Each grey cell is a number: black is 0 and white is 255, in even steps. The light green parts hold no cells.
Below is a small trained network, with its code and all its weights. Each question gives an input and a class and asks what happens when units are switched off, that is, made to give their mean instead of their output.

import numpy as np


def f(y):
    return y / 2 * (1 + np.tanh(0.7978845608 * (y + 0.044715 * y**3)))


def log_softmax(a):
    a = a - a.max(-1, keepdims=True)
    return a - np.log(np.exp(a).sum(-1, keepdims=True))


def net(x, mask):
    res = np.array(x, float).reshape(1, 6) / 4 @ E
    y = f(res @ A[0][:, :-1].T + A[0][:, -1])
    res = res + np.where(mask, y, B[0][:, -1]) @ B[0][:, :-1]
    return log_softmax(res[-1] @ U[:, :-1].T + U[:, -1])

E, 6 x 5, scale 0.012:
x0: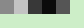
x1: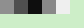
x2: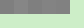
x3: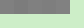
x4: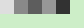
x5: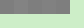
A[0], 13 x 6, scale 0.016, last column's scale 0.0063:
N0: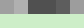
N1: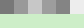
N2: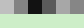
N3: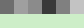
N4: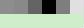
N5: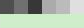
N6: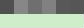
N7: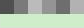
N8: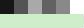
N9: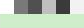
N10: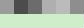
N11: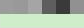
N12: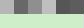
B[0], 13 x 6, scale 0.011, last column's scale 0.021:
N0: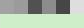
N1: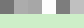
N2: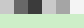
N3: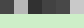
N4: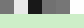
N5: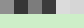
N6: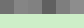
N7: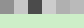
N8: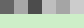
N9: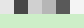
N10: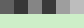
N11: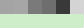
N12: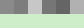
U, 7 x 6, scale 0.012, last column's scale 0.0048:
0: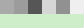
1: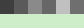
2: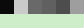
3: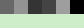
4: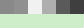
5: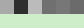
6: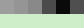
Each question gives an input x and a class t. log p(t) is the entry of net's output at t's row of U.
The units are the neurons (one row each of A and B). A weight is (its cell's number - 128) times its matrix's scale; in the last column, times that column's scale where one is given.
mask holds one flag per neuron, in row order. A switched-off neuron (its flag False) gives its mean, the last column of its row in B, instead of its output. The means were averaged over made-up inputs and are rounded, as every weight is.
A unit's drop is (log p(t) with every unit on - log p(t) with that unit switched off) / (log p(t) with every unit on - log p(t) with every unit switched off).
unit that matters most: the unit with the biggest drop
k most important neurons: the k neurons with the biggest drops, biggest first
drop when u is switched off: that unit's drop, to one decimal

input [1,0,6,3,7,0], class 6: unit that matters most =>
N1
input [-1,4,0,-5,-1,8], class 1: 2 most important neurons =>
N9, N4
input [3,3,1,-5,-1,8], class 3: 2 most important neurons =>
N9, N1
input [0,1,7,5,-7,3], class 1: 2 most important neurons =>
N4, N2
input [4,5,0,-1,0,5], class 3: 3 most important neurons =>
N9, N1, N5
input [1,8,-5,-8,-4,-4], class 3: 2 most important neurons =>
N9, N2
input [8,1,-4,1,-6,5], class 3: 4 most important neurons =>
N2, N1, N11, N12
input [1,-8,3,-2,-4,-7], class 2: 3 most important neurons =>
N2, N9, N3
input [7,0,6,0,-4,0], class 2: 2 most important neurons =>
N5, N3
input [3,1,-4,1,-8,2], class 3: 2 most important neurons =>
N5, N1
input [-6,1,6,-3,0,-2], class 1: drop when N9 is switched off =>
0.2
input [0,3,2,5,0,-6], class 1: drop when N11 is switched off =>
0.1
